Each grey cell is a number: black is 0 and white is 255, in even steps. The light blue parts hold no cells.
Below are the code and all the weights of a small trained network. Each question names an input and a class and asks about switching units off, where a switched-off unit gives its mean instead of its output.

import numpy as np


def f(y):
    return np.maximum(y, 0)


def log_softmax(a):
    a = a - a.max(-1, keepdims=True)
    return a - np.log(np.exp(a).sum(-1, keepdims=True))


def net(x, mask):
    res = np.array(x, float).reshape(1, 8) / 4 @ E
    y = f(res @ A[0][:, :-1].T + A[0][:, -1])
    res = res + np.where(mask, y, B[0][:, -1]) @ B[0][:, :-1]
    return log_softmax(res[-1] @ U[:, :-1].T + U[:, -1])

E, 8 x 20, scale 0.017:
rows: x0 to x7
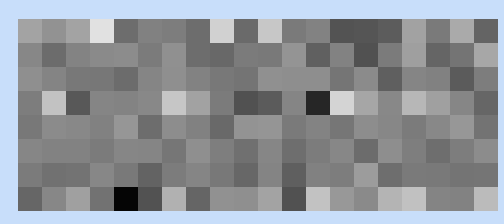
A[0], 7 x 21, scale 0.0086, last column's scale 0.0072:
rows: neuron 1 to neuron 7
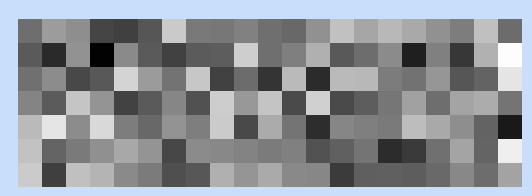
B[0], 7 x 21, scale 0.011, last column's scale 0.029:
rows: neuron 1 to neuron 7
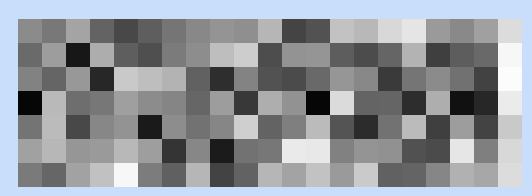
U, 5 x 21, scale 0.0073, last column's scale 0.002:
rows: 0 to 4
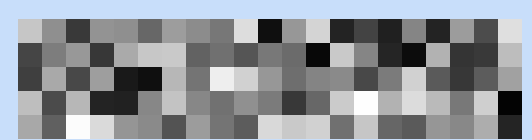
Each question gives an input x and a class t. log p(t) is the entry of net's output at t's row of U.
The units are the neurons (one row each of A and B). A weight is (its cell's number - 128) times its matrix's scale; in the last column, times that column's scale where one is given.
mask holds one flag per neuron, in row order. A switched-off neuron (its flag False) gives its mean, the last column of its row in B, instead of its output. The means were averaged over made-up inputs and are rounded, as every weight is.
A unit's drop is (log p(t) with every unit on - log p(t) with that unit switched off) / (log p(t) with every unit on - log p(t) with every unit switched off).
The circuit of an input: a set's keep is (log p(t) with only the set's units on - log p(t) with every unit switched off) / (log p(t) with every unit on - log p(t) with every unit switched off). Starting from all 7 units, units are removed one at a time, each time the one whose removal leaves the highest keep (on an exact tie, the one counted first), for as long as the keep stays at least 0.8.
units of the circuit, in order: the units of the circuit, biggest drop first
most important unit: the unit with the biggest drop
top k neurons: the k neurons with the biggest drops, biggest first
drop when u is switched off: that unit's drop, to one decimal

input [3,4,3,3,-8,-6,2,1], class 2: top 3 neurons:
(neuron 6; neuron 3; neuron 7)
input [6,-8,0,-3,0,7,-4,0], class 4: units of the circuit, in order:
(neuron 7)
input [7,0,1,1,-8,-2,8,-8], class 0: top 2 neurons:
(neuron 5; neuron 1)
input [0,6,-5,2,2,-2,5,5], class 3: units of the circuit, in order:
(neuron 2; neuron 1)
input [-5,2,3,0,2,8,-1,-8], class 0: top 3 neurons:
(neuron 4; neuron 6; neuron 2)
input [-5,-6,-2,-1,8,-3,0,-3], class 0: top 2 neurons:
(neuron 4; neuron 2)
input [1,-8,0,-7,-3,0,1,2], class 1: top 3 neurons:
(neuron 4; neuron 5; neuron 7)
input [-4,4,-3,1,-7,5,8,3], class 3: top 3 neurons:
(neuron 5; neuron 4; neuron 1)
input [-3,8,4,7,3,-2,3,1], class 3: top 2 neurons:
(neuron 4; neuron 1)
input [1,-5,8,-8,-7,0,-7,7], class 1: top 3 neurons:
(neuron 4; neuron 5; neuron 7)
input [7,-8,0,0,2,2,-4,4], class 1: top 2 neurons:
(neuron 4; neuron 2)
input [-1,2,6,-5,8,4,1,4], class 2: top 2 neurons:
(neuron 2; neuron 3)
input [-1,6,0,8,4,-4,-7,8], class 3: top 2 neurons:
(neuron 1; neuron 2)
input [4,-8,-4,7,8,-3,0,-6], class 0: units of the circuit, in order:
(neuron 5)
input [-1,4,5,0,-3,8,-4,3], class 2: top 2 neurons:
(neuron 3; neuron 7)
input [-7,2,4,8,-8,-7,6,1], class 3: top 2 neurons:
(neuron 1; neuron 4)
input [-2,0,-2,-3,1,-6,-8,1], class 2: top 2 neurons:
(neuron 6; neuron 3)
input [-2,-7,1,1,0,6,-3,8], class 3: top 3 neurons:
(neuron 1; neuron 5; neuron 2)
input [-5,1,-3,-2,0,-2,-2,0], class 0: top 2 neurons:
(neuron 4; neuron 1)
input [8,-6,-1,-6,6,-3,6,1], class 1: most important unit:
neuron 4
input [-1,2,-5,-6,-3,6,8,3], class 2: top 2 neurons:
(neuron 2; neuron 3)
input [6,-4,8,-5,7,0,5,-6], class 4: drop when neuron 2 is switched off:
0.0
